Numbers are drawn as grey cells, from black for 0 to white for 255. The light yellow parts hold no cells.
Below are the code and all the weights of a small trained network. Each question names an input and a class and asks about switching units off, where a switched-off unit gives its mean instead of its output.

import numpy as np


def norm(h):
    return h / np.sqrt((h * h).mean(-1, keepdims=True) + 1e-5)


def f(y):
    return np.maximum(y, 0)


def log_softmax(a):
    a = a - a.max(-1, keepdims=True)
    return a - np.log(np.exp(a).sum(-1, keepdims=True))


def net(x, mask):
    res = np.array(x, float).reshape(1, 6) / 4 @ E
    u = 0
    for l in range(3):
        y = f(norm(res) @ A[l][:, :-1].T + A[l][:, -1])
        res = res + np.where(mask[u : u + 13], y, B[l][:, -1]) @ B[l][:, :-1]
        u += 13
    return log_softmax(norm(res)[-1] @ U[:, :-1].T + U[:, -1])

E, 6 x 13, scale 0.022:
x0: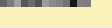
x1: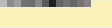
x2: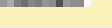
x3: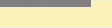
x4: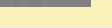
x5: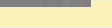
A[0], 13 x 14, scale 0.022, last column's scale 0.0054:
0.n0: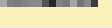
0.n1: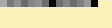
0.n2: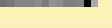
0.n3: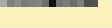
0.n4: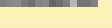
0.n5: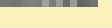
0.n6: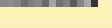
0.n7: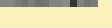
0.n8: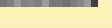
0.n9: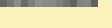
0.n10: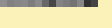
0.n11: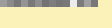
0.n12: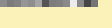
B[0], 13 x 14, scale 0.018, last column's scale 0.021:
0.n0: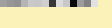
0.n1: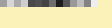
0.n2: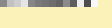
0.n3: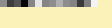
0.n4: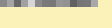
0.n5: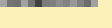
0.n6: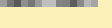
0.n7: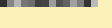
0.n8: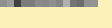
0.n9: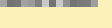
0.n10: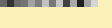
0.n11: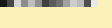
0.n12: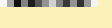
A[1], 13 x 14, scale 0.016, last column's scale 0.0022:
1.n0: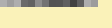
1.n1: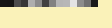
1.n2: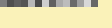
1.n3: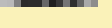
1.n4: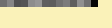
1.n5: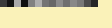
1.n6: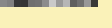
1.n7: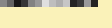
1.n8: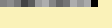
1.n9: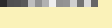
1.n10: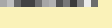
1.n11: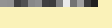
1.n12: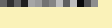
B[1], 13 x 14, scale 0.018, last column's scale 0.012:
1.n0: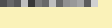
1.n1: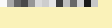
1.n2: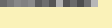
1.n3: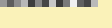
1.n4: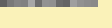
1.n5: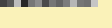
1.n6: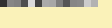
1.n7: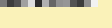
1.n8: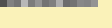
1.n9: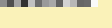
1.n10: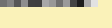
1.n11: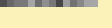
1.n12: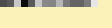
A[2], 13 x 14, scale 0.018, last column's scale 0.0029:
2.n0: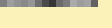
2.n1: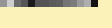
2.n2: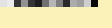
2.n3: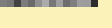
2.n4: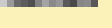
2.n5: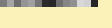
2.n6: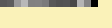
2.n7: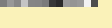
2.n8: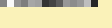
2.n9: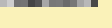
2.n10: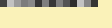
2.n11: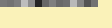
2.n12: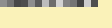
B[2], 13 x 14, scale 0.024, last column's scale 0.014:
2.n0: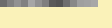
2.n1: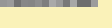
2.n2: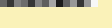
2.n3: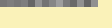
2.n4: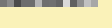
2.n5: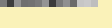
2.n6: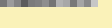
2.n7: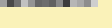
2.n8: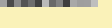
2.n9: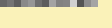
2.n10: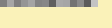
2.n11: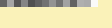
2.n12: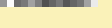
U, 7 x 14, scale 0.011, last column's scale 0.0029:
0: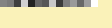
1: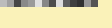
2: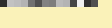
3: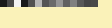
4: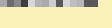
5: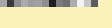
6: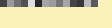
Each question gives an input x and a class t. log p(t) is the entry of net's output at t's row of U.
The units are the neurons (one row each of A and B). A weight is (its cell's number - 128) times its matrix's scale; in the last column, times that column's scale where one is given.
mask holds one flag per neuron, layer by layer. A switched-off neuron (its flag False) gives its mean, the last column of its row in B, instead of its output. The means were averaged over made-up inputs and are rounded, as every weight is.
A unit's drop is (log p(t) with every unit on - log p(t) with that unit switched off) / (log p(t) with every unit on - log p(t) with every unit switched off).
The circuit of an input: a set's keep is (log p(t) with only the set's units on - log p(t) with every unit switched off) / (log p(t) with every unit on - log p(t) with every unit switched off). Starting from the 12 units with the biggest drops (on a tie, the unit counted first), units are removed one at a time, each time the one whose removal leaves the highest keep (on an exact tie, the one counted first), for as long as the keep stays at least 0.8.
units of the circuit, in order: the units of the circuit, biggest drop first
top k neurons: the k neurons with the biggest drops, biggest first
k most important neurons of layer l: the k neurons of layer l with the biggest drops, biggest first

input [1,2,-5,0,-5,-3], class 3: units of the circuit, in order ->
(0.n3)
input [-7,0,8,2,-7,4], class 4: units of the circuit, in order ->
(0.n11, 1.n1)
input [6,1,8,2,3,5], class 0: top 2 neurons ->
(0.n3, 0.n10)
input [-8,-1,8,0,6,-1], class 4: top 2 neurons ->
(0.n11, 0.n1)
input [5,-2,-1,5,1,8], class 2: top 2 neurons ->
(0.n12, 0.n3)
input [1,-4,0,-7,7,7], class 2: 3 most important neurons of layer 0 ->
(0.n12, 0.n3, 0.n1)
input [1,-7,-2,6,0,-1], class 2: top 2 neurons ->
(0.n12, 0.n1)
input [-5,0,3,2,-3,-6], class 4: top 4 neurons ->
(0.n11, 0.n1, 0.n2, 1.n1)
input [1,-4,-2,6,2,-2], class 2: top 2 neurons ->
(0.n12, 0.n1)
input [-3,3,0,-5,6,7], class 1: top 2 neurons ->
(0.n3, 0.n12)
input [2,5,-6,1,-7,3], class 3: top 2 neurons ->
(0.n3, 0.n10)
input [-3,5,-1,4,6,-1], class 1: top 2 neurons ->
(0.n3, 0.n0)
